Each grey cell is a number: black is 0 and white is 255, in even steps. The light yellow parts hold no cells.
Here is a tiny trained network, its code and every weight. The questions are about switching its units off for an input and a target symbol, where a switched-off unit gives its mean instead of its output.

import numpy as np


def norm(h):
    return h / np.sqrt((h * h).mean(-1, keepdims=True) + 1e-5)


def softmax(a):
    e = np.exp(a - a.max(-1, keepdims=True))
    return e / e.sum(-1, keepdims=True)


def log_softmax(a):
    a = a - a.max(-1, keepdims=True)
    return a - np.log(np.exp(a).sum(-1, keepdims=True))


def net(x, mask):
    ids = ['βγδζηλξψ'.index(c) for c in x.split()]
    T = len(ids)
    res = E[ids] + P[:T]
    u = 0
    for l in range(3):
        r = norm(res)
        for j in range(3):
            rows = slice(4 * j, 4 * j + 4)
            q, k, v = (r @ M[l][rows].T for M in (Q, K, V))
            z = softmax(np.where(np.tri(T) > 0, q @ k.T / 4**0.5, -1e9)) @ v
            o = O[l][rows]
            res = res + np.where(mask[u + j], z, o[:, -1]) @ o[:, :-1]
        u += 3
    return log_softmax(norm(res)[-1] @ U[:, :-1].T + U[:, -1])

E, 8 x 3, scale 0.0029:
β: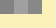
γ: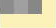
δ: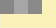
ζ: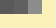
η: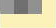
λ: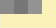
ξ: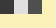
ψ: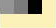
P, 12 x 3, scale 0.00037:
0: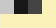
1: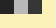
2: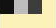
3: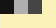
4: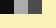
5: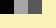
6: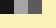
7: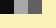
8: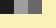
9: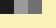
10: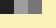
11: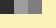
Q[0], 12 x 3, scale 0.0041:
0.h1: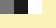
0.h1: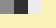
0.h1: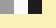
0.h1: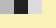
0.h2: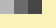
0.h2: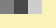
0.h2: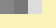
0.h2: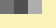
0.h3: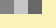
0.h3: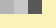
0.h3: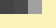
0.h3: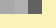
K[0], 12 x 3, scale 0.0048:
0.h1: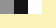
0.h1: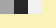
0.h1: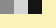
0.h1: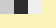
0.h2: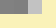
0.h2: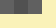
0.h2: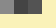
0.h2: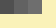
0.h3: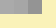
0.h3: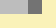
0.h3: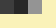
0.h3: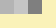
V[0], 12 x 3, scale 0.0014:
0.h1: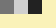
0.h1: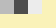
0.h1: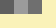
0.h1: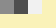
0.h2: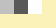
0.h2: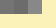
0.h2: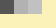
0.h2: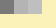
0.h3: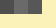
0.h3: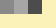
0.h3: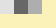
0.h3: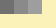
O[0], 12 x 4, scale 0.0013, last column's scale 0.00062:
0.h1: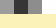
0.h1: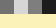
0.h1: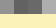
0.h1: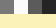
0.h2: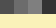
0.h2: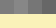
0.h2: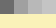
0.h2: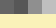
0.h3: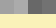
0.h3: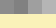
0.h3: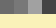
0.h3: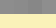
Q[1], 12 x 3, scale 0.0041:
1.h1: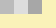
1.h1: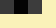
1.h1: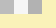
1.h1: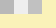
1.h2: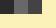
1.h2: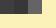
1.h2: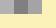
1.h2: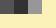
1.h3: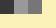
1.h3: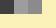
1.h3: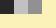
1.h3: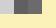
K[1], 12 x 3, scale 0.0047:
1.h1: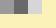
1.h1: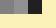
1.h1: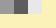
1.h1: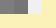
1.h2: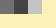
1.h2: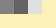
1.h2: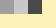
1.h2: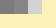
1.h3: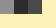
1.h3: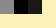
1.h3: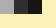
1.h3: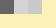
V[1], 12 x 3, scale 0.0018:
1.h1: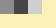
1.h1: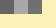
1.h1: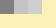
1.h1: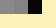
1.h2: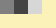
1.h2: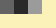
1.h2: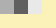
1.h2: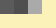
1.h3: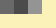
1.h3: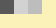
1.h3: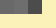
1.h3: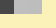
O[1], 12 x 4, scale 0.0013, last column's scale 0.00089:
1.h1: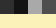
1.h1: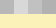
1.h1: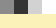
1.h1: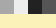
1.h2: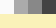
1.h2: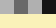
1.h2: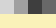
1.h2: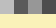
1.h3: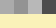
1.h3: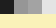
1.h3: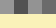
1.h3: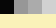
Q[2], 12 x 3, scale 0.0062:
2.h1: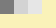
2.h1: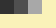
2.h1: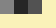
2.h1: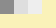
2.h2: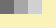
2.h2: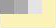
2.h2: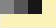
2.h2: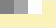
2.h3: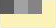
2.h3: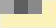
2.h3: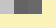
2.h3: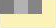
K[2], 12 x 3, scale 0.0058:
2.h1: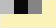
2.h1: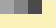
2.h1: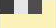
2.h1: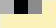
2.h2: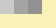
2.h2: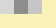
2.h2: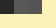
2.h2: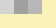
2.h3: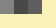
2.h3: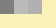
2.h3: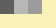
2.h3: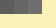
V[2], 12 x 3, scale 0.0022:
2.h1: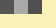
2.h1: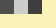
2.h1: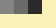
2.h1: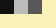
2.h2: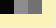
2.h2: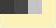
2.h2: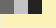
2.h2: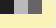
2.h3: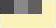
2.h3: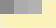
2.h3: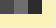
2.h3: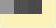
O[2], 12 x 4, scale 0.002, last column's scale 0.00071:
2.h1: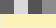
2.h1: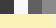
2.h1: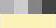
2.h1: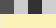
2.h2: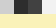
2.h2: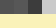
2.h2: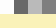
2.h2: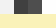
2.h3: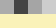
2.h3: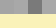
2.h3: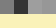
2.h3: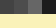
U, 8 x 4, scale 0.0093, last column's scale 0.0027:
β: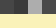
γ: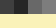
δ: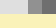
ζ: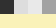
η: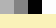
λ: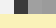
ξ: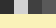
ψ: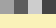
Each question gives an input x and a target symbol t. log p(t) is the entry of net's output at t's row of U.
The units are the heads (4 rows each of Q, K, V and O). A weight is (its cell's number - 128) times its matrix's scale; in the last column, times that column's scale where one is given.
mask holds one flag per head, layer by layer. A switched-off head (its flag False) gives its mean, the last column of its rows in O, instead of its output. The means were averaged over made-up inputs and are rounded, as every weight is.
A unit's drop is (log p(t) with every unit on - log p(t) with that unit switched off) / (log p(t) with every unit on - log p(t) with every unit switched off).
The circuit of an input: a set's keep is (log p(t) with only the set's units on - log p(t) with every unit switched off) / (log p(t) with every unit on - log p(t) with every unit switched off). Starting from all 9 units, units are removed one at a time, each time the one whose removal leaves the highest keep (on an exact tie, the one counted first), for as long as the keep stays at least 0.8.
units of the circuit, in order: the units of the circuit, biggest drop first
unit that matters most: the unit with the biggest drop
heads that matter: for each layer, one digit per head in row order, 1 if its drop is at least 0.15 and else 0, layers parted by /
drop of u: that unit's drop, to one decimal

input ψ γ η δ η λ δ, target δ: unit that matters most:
0.h1
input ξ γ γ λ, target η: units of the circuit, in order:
[2.h2; 2.h1]
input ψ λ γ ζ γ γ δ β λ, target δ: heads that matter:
100 / 000 / 110
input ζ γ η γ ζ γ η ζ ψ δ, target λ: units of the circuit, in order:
[2.h2; 0.h1]
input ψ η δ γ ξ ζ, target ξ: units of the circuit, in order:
[2.h1; 1.h1]
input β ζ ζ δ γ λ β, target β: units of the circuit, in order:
[1.h1; 2.h1; 1.h2]
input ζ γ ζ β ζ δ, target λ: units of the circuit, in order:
[1.h2; 2.h1]
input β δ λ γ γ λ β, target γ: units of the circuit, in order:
[1.h1; 2.h2]
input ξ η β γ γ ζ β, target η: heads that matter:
100 / 000 / 110
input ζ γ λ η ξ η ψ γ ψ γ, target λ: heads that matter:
100 / 011 / 010
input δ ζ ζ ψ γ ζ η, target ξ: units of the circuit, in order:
[0.h1; 2.h1]
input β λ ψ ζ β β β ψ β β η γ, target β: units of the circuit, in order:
[1.h1; 2.h1]
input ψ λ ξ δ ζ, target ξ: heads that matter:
100 / 100 / 100
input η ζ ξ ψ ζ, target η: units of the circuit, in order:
[1.h1; 2.h2; 2.h1; 1.h3]
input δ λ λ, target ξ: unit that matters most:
0.h1
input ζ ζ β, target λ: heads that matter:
000 / 011 / 100
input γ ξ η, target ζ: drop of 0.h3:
0.2
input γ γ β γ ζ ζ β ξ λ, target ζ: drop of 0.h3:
0.2
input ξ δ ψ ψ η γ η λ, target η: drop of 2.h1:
0.3
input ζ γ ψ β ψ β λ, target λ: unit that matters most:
1.h2
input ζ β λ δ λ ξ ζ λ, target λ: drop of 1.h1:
0.2
